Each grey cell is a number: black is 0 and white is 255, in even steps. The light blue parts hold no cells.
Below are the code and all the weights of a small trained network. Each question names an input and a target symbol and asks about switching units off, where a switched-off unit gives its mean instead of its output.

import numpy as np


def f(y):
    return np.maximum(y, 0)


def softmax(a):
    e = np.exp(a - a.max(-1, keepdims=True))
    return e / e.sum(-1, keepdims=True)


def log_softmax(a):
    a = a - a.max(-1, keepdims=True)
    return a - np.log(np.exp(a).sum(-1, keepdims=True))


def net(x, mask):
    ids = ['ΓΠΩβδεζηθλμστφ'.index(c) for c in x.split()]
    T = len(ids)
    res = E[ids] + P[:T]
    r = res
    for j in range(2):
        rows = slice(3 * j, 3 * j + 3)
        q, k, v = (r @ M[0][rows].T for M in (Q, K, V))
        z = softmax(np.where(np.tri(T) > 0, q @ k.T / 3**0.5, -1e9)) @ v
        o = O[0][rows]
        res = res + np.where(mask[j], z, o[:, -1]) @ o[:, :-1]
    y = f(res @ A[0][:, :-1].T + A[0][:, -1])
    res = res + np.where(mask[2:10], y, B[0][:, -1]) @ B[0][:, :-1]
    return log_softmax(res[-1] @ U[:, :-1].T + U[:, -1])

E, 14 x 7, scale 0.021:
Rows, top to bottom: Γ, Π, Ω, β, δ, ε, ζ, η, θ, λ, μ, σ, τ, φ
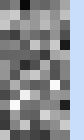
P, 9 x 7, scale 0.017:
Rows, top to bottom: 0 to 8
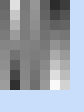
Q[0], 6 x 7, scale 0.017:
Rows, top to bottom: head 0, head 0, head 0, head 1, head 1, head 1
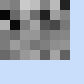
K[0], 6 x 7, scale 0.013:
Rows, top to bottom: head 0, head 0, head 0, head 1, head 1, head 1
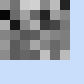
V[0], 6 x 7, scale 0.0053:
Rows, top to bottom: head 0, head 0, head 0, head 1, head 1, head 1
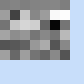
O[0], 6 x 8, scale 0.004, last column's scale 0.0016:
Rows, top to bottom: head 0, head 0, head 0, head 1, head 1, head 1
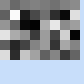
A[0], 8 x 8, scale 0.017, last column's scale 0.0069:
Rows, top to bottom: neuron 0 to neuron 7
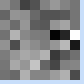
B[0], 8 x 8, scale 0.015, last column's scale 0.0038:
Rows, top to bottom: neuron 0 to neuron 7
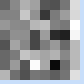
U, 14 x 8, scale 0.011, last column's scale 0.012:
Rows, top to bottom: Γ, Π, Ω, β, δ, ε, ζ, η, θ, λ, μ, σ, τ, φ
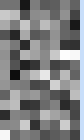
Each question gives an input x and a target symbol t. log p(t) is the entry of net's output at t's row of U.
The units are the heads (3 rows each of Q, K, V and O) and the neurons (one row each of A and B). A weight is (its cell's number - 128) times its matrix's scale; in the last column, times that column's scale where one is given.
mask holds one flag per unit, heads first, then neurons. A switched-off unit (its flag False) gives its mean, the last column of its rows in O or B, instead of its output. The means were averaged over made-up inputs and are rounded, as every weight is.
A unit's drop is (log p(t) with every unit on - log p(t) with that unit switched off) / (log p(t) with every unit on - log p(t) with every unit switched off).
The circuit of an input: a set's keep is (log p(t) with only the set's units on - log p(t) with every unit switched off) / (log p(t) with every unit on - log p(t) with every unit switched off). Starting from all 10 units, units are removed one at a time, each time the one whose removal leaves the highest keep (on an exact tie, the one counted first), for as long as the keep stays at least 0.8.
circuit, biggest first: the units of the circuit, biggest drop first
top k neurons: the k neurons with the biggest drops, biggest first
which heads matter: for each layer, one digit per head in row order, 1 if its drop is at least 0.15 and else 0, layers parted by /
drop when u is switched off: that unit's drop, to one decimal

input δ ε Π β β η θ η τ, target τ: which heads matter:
10
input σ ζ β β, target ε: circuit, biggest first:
head 0; neuron 3
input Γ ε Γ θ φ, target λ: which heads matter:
00
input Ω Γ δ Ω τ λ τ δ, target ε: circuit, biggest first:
neuron 3
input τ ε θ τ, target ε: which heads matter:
00
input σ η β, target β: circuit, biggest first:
head 0; neuron 6
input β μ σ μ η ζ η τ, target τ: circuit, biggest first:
head 0; neuron 1
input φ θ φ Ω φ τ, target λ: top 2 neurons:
neuron 3; neuron 2
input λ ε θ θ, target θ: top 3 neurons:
neuron 3; neuron 6; neuron 0
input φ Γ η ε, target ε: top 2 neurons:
neuron 3; neuron 1
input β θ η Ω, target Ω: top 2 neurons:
neuron 5; neuron 6
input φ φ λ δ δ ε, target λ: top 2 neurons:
neuron 6; neuron 5
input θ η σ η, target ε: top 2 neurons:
neuron 3; neuron 6
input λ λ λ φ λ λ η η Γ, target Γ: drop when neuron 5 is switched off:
0.2
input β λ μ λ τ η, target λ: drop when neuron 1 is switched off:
-0.1
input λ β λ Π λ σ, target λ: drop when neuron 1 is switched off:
-0.1
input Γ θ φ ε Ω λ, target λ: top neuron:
neuron 6
